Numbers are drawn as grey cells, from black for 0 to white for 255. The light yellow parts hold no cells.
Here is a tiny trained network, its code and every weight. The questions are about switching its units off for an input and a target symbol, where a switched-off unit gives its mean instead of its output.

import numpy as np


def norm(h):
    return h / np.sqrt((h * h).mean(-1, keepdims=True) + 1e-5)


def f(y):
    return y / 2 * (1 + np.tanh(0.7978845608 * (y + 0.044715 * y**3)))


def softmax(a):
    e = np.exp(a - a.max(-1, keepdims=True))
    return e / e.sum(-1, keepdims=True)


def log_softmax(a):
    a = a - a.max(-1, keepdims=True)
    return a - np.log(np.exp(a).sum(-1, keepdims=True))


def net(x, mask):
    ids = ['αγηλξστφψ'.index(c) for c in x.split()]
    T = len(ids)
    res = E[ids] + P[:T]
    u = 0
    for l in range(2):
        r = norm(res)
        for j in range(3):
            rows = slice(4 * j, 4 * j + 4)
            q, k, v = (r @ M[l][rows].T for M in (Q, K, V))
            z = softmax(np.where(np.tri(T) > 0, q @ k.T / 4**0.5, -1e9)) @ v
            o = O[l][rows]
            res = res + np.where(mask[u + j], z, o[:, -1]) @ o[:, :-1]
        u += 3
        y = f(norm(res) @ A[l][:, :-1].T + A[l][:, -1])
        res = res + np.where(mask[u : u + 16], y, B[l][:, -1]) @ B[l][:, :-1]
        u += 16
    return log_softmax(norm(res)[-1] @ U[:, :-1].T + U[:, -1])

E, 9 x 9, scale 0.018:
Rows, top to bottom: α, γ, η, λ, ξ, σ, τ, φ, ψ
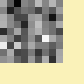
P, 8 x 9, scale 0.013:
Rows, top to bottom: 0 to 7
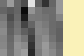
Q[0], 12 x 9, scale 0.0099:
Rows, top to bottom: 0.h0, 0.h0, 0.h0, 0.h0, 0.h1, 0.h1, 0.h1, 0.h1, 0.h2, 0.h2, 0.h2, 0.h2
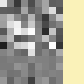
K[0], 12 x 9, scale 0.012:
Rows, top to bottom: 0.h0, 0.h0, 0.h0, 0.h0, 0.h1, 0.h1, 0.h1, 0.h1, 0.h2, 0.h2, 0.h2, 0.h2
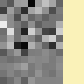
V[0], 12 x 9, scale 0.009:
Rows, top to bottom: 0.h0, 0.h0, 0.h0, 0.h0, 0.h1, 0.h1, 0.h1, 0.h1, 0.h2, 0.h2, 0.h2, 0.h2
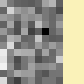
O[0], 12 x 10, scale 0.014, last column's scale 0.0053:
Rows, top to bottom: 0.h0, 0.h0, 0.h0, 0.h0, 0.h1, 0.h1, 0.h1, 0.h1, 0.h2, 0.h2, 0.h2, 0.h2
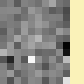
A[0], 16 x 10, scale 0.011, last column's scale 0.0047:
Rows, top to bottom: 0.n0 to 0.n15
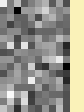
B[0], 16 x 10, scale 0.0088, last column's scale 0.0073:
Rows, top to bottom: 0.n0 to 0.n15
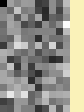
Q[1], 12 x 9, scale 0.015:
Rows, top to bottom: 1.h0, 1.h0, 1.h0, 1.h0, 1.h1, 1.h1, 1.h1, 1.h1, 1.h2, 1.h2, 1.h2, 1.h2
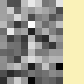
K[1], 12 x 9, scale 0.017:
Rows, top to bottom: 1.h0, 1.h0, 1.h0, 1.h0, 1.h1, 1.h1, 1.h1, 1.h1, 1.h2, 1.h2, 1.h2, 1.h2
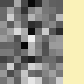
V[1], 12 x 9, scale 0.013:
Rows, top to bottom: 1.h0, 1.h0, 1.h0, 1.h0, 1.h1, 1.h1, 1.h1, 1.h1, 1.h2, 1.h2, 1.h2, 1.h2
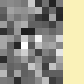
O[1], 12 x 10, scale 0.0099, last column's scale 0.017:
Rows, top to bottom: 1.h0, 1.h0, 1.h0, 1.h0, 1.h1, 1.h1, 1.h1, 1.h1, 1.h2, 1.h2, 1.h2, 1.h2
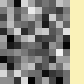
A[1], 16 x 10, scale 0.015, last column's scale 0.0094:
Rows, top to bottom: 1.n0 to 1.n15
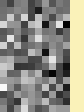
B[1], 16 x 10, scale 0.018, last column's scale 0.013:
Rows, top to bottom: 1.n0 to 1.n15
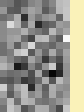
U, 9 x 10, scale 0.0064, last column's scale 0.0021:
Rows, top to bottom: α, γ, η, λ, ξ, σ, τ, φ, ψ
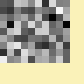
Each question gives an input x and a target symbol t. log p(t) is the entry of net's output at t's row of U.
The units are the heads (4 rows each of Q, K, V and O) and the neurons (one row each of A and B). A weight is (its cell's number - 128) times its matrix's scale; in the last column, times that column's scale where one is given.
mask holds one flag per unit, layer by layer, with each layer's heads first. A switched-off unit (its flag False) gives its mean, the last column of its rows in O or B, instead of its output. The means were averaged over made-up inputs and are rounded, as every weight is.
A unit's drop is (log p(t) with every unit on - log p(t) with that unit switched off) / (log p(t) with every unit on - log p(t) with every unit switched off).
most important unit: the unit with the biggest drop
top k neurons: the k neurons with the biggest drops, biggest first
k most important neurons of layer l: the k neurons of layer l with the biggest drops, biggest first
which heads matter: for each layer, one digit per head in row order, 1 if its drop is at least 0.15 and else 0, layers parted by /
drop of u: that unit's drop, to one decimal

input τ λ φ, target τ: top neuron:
1.n3
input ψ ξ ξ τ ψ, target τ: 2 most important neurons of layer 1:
1.n8, 1.n5
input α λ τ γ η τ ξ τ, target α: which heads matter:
001 / 000
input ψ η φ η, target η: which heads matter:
001 / 001
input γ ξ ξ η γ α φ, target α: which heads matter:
111 / 000
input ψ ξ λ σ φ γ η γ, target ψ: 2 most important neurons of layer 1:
1.n12, 1.n15
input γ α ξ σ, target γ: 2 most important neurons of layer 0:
0.n3, 0.n1
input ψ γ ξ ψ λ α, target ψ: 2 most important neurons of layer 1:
1.n12, 1.n15
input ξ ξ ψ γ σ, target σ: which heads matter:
111 / 011
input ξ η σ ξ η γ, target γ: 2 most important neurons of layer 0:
0.n13, 0.n15
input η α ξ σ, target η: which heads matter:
000 / 001
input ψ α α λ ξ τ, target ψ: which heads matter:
001 / 100
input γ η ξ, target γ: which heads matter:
001 / 000
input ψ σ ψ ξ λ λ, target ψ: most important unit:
1.h0
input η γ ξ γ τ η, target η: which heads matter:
000 / 000
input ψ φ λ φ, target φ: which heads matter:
011 / 000
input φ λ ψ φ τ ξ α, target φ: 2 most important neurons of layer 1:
1.n14, 1.n15
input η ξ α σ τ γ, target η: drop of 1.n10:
0.1
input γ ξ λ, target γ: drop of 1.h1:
0.1
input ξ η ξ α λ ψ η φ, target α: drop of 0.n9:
0.0
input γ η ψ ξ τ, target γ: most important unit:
0.n0
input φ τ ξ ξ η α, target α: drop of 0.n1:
0.2
